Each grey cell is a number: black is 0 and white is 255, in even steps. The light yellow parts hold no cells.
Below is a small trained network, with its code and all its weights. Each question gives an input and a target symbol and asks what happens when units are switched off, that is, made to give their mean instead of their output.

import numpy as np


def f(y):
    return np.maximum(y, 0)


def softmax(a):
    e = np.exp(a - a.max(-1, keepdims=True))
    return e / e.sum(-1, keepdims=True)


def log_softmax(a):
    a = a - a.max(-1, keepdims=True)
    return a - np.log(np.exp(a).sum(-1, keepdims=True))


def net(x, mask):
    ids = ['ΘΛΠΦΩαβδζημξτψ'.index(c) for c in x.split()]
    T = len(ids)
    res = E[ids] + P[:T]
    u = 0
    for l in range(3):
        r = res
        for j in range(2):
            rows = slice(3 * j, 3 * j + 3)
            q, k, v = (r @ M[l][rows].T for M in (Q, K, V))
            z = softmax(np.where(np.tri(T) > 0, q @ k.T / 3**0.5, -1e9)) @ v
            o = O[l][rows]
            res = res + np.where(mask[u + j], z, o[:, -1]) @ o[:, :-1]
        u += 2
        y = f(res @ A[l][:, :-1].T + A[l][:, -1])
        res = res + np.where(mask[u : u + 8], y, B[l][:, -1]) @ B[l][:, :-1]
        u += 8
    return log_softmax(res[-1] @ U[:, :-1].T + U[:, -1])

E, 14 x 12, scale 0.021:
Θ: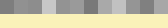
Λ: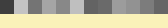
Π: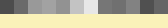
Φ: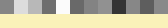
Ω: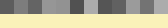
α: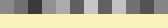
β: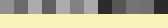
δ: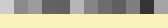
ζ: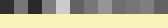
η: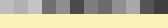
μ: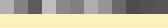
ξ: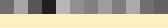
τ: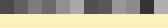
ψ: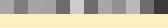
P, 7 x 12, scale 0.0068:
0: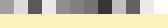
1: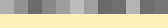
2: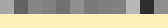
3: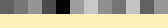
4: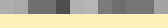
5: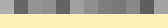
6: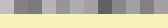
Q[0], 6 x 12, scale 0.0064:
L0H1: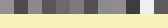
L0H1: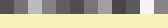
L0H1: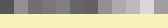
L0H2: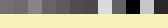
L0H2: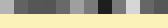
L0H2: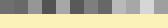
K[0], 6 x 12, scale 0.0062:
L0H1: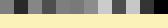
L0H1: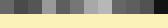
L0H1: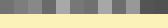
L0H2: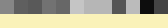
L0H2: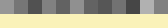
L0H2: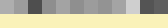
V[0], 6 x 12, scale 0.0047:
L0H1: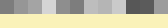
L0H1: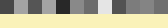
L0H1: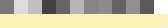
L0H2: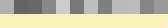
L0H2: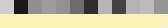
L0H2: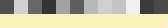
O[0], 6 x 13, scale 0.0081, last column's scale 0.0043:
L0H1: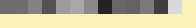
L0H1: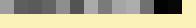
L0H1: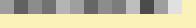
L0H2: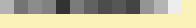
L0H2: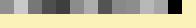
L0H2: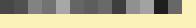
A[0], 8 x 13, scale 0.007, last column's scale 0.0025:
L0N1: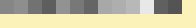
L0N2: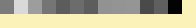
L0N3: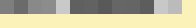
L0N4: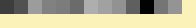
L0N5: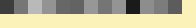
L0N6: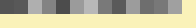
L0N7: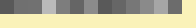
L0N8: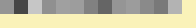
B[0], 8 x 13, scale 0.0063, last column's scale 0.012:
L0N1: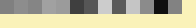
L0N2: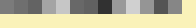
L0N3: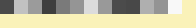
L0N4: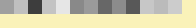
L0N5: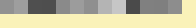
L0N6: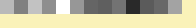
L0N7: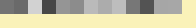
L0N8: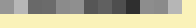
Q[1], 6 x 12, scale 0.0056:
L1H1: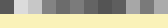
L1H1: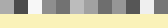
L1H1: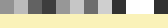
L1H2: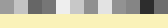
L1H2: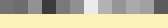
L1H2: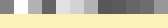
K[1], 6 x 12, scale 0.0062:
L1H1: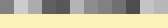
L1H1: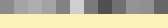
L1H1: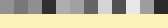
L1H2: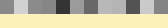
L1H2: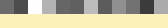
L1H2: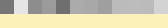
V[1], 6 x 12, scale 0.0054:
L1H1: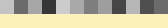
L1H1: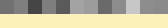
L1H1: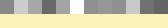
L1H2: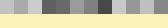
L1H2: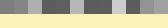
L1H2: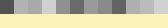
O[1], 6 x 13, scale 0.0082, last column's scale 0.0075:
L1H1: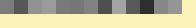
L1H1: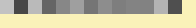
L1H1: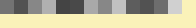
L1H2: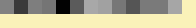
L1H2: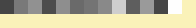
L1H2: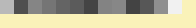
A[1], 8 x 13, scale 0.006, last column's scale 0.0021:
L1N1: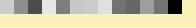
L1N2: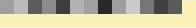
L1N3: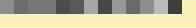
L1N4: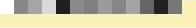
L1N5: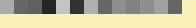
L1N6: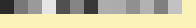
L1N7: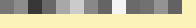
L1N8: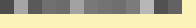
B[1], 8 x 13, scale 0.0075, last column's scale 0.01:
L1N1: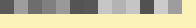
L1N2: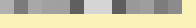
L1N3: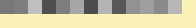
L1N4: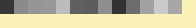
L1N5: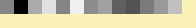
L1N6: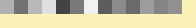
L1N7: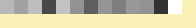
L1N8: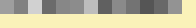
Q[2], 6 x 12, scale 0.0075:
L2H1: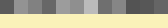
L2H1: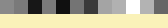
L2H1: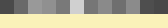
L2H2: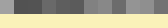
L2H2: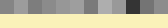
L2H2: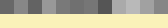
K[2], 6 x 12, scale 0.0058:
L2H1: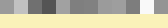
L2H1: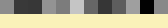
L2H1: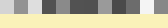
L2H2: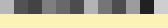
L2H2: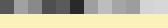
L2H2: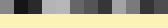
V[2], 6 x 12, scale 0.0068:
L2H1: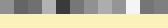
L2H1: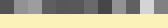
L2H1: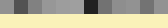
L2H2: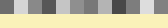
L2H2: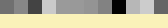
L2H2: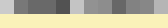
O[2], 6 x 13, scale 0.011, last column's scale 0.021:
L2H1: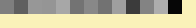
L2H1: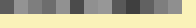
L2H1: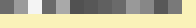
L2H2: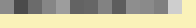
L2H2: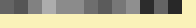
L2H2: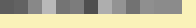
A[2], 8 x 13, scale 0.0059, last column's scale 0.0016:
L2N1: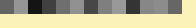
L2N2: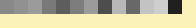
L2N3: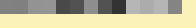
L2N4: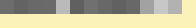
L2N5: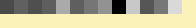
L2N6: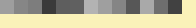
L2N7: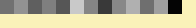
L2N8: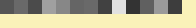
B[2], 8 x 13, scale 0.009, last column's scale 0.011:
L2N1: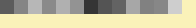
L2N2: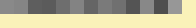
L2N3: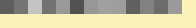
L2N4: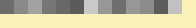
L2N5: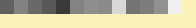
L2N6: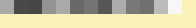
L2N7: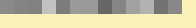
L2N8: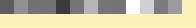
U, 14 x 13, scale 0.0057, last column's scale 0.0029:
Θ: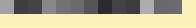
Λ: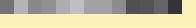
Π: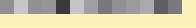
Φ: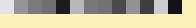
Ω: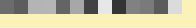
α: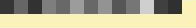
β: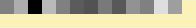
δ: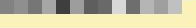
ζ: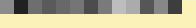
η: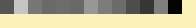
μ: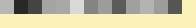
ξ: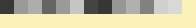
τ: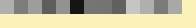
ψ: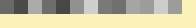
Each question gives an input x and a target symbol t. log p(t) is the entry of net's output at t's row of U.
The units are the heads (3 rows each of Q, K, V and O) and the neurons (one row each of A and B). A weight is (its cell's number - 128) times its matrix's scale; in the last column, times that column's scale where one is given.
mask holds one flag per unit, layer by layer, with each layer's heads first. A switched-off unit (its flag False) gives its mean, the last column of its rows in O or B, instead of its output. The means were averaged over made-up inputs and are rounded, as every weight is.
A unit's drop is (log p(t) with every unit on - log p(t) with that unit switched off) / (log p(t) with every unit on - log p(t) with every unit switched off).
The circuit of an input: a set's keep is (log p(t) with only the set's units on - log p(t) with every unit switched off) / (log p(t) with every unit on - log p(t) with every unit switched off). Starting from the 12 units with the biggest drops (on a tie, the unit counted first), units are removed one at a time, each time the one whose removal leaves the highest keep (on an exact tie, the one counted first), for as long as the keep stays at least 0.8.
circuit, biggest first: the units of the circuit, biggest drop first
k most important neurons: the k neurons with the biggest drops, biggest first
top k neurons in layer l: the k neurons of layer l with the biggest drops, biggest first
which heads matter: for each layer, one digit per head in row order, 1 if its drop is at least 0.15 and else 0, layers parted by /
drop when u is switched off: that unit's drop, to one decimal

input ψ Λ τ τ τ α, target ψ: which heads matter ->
01 / 01 / 11
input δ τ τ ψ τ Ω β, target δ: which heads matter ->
11 / 10 / 01
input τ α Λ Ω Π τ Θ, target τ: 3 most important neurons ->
[L0N3; L1N7; L2N5]
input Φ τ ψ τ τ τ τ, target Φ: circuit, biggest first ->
[L1H2; L0N3; L2H1]
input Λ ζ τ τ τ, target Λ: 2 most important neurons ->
[L1N7; L0N4]
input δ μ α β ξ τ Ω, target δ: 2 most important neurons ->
[L2N2; L2N6]
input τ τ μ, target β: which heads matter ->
00 / 00 / 01
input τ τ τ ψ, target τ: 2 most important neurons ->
[L1N5; L1N7]
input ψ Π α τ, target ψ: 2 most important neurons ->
[L2N8; L1N2]
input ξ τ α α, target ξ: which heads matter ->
01 / 11 / 11
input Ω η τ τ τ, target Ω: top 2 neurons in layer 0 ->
[L0N6; L0N3]
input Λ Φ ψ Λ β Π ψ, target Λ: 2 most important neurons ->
[L1N6; L0N4]
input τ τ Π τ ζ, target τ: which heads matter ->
10 / 01 / 11
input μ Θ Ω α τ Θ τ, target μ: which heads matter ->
10 / 11 / 10
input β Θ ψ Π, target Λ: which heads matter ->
00 / 00 / 00
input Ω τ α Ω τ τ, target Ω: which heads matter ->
01 / 11 / 01
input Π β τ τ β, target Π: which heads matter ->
11 / 01 / 10
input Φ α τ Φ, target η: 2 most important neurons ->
[L1N7; L2N3]
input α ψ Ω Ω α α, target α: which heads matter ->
11 / 10 / 11
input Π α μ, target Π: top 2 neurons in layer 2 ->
[L2N6; L2N5]
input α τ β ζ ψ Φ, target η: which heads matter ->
00 / 00 / 00
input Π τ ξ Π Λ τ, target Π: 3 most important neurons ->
[L0N6; L2N6; L2N7]
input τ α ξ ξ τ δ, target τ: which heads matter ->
00 / 01 / 11
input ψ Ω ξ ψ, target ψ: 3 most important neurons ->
[L1N7; L2N8; L1N6]
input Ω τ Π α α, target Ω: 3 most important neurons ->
[L1N5; L1N3; L2N6]
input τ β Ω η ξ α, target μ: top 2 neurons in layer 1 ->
[L1N5; L1N4]
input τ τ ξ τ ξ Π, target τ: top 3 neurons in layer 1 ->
[L1N7; L1N5; L1N3]
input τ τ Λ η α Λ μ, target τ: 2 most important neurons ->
[L1N5; L0N3]
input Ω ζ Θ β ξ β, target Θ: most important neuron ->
[L0N7]
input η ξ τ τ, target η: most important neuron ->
[L0N6]
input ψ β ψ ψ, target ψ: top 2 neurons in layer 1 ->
[L1N7; L1N4]
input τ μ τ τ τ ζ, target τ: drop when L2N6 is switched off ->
0.1
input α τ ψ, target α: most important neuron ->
[L2N5]
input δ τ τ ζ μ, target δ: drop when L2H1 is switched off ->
0.3
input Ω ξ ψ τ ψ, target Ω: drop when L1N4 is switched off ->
0.2
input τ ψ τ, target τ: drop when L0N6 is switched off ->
0.0
